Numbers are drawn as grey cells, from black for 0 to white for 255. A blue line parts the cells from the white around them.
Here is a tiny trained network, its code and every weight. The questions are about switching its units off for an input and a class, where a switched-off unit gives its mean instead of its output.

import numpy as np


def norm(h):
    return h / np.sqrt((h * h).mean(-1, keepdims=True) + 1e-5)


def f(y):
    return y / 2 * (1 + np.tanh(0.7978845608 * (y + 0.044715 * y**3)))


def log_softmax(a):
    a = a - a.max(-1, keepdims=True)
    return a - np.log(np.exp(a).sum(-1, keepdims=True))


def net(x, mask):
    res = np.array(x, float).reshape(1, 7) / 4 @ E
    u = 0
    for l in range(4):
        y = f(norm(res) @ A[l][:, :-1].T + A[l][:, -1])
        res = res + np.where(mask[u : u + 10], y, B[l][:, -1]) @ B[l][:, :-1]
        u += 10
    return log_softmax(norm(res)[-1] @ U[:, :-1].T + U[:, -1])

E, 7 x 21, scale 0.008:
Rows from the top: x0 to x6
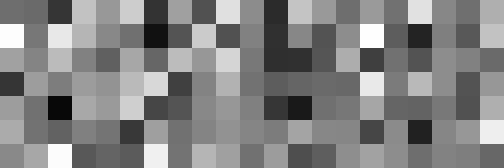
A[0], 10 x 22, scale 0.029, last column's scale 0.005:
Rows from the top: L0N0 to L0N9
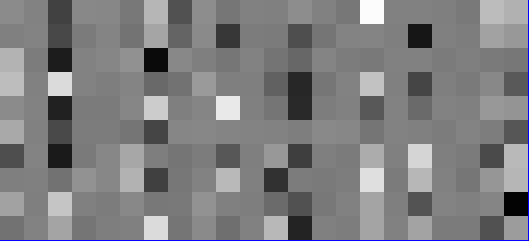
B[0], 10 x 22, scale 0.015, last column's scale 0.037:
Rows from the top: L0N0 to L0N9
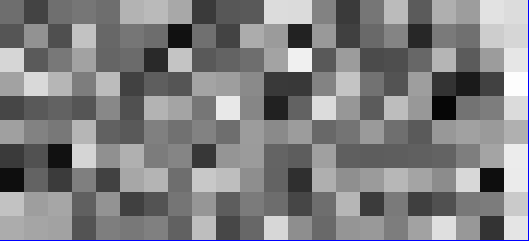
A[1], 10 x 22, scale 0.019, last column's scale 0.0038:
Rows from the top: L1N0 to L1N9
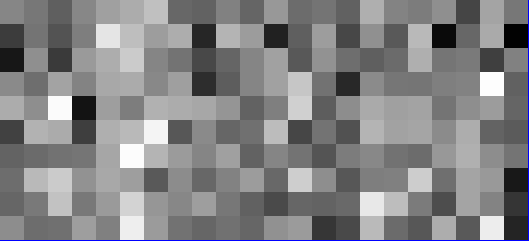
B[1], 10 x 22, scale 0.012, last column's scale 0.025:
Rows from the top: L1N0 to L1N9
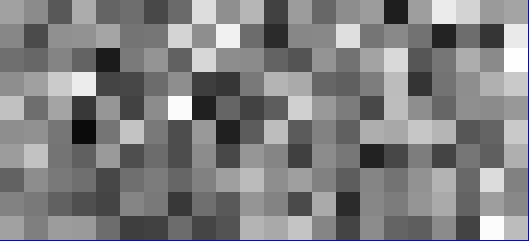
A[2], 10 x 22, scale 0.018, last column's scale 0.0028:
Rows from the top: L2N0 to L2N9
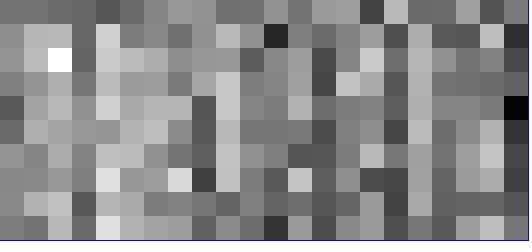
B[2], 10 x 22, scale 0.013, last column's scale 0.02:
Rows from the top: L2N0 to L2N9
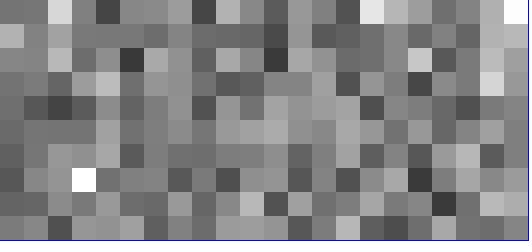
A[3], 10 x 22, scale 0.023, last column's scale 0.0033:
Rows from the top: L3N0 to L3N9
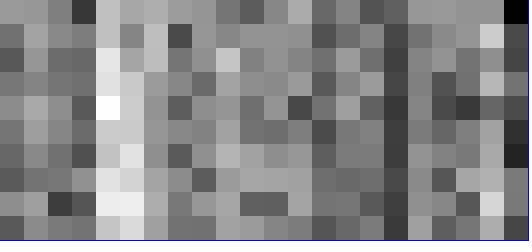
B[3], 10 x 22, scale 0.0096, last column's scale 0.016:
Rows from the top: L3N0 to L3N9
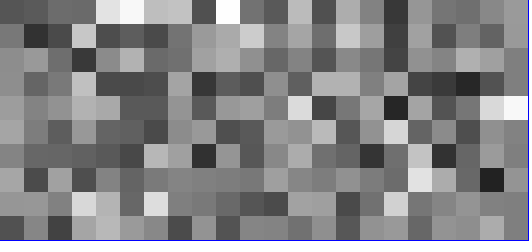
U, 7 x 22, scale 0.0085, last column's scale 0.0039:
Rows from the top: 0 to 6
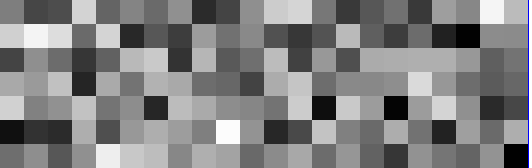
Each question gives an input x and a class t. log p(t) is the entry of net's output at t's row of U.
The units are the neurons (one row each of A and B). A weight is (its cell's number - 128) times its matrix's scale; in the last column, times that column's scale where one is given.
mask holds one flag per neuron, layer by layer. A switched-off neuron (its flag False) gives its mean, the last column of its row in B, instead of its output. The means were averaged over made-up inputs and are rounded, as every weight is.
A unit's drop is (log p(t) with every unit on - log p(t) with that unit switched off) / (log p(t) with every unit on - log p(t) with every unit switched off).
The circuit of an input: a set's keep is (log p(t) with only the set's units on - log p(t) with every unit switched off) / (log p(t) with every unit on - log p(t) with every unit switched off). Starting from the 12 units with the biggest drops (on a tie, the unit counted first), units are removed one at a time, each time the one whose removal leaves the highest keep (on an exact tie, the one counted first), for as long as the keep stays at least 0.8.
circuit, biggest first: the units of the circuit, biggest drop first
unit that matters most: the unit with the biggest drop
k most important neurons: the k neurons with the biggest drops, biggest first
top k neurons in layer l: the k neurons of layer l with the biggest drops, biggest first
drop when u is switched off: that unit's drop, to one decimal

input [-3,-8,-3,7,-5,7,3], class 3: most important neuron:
[L0N9]
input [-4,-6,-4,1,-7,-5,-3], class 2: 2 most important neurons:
[L0N9, L0N2]
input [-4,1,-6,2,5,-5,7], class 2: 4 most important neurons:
[L0N9, L0N0, L0N2, L0N3]
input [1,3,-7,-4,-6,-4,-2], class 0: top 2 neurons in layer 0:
[L0N7, L0N9]
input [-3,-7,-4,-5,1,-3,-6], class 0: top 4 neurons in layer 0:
[L0N7, L0N3, L0N4, L0N2]
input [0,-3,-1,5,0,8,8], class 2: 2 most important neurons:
[L0N9, L0N2]
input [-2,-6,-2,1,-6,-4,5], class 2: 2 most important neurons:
[L0N2, L0N3]
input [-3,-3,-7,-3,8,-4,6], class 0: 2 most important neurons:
[L0N6, L0N7]
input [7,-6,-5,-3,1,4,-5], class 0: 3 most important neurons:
[L0N2, L0N3, L0N7]
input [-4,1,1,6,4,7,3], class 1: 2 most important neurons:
[L0N3, L0N7]
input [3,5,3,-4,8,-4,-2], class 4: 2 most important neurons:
[L0N2, L0N4]
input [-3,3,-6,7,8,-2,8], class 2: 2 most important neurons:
[L0N9, L0N0]
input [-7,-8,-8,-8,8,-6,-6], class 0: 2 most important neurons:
[L0N2, L0N7]
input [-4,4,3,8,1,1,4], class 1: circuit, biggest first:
[L0N3]
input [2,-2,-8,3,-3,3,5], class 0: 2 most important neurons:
[L0N0, L0N7]
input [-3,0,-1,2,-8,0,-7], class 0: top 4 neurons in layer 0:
[L0N7, L0N4, L0N9, L0N6]
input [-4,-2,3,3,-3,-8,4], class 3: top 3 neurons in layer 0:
[L0N9, L0N7, L0N1]
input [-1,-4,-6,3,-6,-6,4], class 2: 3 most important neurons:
[L0N9, L0N6, L0N2]
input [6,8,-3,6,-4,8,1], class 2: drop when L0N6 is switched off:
0.1
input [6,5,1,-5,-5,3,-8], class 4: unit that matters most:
L0N0
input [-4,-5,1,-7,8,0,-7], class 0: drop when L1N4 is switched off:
0.0
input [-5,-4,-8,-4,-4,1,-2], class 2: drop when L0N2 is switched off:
1.2
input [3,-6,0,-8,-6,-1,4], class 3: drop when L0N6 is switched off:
0.9
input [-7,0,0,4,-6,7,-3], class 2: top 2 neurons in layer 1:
[L1N5, L1N3]
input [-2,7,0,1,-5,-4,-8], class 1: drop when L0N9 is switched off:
0.1
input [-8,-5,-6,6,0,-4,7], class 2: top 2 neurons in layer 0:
[L0N9, L0N2]
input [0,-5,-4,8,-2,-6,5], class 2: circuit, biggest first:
[L0N9]
